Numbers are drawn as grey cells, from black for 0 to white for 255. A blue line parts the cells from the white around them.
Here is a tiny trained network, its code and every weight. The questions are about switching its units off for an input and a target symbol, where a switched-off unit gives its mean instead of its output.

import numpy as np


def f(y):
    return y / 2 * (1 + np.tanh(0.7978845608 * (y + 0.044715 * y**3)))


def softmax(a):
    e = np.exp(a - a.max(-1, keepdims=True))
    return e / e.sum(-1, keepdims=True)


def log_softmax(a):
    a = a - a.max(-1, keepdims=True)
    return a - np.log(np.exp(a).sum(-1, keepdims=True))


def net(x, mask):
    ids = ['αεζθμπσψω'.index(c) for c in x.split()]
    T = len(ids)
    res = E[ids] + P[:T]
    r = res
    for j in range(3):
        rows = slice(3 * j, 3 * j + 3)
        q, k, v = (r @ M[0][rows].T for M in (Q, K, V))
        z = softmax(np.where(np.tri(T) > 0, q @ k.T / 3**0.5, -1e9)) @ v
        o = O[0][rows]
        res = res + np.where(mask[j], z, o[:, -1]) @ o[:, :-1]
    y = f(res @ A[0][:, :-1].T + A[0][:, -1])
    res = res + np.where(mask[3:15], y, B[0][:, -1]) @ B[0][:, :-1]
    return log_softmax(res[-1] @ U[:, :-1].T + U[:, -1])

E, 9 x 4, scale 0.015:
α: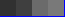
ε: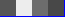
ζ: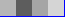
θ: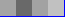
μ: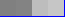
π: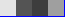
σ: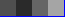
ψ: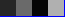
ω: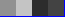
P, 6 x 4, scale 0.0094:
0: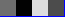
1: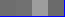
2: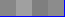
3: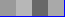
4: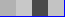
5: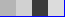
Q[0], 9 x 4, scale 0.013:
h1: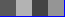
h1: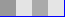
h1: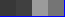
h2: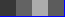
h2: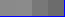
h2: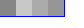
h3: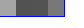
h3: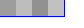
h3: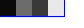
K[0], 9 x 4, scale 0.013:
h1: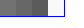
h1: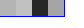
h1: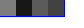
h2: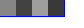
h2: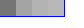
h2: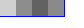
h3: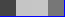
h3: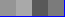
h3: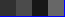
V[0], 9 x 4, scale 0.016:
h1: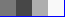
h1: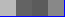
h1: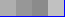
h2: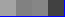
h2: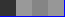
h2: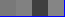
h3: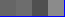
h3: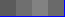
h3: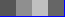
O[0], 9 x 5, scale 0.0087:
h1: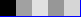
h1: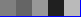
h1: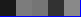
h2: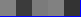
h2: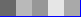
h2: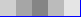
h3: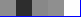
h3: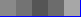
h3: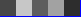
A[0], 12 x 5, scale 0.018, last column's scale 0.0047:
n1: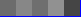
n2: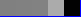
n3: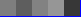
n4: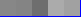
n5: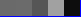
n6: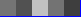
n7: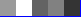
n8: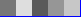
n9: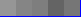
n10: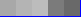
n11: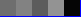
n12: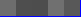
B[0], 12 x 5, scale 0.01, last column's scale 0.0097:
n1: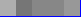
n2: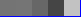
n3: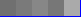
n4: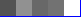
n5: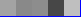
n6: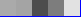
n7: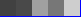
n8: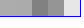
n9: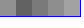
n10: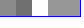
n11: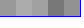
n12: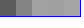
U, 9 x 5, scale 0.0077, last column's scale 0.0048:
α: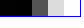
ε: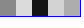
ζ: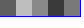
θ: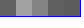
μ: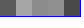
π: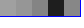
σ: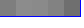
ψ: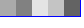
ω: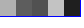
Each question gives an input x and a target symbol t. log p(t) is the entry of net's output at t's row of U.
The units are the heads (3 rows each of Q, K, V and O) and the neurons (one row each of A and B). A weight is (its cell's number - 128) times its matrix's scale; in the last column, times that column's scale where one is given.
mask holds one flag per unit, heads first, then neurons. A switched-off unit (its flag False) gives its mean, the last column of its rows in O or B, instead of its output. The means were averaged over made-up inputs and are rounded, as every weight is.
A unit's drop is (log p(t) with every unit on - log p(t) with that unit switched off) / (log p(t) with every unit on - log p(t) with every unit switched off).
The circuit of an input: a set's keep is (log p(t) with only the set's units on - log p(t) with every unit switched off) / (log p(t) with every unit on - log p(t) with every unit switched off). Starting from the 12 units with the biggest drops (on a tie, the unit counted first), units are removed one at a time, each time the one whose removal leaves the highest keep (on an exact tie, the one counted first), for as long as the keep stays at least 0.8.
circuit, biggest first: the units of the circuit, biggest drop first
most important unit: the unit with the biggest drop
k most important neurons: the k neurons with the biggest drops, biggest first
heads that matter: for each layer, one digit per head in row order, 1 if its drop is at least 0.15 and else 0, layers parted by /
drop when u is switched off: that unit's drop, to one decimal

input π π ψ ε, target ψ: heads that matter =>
001
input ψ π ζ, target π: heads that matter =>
110
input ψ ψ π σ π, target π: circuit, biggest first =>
(h1)
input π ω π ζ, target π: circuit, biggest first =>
(h2 h1)
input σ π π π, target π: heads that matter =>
111
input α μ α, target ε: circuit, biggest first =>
(h1 h3)
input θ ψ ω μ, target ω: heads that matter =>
100
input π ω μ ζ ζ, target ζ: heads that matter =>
110
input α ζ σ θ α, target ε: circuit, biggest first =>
(h3 n7)
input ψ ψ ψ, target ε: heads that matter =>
010
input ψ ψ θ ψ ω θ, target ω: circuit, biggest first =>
(h1 h3)
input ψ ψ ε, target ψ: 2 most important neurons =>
(n10 n8)
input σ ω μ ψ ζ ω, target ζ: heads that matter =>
100
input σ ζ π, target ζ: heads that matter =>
111
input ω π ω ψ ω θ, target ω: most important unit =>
h1
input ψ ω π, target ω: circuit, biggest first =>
(h1 n9)
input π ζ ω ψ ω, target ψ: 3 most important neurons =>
(n10 n8 n7)
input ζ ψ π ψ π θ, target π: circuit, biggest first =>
(h1 h2)
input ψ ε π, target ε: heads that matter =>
101
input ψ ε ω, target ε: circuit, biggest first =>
(h1)
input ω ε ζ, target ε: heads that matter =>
111
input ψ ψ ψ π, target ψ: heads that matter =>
010
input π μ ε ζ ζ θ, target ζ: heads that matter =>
110
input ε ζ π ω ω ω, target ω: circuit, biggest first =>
(h1 n9 h2)
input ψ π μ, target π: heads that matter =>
110
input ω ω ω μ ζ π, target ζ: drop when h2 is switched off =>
0.1
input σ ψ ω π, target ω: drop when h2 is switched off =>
0.1
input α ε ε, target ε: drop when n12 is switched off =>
0.0
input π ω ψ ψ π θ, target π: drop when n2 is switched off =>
-0.1
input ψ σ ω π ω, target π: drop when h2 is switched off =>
0.2
